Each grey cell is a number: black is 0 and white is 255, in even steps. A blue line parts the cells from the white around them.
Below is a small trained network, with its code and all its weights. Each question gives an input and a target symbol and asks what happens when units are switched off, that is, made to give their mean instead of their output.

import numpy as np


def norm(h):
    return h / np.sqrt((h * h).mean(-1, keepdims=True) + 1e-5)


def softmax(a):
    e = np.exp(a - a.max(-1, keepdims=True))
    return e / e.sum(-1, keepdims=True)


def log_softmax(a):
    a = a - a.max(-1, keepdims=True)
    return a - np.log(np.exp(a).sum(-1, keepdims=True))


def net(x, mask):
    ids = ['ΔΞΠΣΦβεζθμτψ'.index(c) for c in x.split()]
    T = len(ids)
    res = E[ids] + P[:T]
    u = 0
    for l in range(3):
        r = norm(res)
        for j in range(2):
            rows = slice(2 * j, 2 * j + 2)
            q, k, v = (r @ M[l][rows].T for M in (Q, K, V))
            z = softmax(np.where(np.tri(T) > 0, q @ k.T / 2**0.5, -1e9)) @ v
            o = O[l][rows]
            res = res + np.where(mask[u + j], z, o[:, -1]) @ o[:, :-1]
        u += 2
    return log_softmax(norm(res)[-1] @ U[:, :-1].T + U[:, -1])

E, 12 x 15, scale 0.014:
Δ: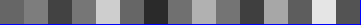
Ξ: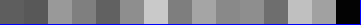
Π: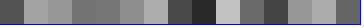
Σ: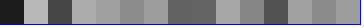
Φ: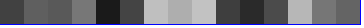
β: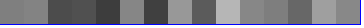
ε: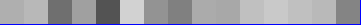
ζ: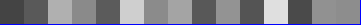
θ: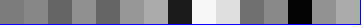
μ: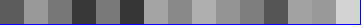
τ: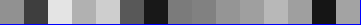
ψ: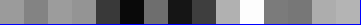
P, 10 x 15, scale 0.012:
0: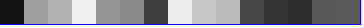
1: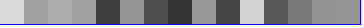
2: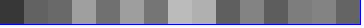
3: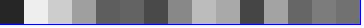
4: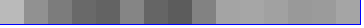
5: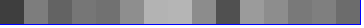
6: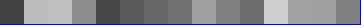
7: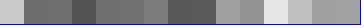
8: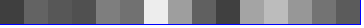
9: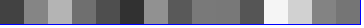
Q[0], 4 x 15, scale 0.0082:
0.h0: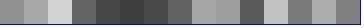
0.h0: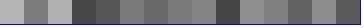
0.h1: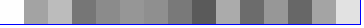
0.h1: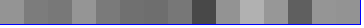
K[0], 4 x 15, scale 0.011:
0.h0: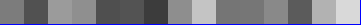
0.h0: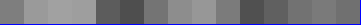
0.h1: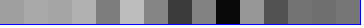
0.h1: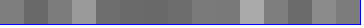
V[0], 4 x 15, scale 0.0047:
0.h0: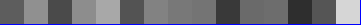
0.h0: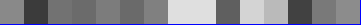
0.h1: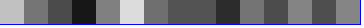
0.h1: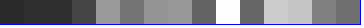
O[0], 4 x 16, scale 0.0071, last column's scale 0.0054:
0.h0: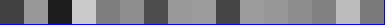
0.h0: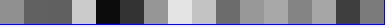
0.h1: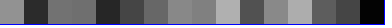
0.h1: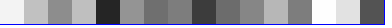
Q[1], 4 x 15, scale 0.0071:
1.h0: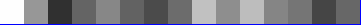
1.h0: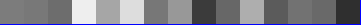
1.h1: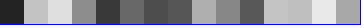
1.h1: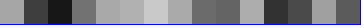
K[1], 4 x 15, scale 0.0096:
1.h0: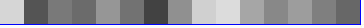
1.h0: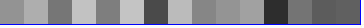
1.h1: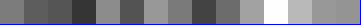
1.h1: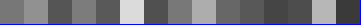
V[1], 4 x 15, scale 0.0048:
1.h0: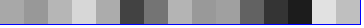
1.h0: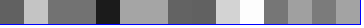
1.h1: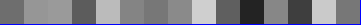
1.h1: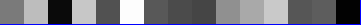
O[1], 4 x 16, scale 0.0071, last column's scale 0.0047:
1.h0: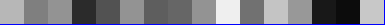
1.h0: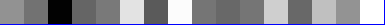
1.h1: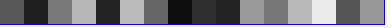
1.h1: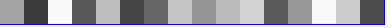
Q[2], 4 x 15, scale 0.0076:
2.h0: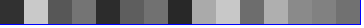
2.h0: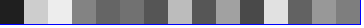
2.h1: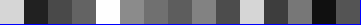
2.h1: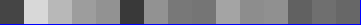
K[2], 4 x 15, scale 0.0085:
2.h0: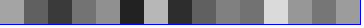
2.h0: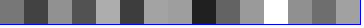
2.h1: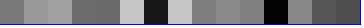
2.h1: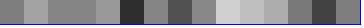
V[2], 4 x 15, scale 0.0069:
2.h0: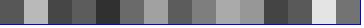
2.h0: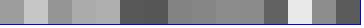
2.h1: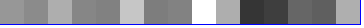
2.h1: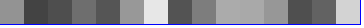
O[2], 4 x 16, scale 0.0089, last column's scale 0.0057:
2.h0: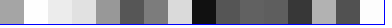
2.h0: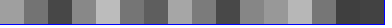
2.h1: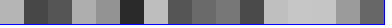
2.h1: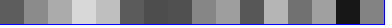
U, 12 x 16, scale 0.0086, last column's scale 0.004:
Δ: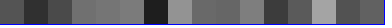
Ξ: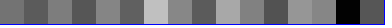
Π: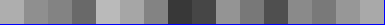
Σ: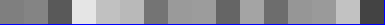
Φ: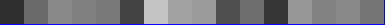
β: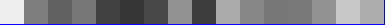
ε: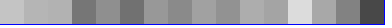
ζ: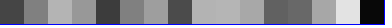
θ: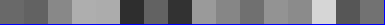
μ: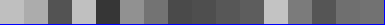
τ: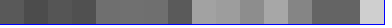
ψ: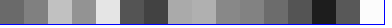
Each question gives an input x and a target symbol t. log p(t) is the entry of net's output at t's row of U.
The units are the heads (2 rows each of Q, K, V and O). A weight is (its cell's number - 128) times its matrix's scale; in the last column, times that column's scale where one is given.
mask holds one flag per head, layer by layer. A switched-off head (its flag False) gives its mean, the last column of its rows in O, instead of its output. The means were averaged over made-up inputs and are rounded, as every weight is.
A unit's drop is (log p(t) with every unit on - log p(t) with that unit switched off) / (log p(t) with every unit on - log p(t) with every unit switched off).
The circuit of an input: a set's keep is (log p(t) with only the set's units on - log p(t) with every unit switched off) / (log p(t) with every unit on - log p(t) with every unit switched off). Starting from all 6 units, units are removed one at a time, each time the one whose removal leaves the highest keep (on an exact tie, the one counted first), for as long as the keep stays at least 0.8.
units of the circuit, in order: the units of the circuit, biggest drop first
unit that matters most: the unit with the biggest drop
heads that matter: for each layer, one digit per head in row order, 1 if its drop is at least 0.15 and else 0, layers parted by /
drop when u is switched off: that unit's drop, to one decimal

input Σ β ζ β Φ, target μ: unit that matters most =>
0.h1
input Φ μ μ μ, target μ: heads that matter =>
00 / 01 / 00
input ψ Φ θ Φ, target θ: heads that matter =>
00 / 00 / 01
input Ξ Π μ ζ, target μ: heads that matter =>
00 / 01 / 00
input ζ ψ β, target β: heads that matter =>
01 / 01 / 00
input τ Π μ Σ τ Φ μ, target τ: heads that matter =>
00 / 00 / 10
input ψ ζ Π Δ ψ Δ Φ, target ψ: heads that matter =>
00 / 00 / 01
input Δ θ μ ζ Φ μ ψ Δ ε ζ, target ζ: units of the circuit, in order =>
[2.h0 1.h0]
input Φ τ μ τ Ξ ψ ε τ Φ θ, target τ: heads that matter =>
00 / 01 / 10
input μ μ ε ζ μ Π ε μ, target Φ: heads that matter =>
01 / 10 / 00
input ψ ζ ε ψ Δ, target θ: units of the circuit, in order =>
[1.h0 1.h1]
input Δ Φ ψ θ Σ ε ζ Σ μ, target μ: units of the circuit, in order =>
[0.h1 1.h1]
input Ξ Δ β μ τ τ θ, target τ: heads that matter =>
00 / 00 / 10
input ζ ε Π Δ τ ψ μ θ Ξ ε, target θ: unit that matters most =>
2.h1
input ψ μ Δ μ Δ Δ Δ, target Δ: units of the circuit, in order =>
[1.h1 2.h1]
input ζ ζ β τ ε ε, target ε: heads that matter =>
00 / 01 / 00
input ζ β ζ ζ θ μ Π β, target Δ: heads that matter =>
01 / 11 / 00
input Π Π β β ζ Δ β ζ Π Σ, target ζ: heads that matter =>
00 / 00 / 10
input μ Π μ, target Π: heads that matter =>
10 / 00 / 00
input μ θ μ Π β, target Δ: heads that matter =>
01 / 00 / 00
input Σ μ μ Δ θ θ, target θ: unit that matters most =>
2.h1
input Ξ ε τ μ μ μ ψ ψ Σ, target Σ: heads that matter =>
10 / 10 / 00
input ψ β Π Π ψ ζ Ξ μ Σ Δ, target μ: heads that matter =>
01 / 01 / 00
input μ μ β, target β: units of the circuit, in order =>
[0.h1 1.h1]
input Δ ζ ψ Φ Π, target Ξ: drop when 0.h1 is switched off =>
0.9
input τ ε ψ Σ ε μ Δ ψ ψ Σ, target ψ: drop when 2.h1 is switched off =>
0.8
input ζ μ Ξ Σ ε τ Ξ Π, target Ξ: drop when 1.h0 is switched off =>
0.0
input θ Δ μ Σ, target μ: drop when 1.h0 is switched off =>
0.1
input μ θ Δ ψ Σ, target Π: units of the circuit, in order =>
[0.h0]
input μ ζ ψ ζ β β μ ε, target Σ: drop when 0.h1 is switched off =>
0.4
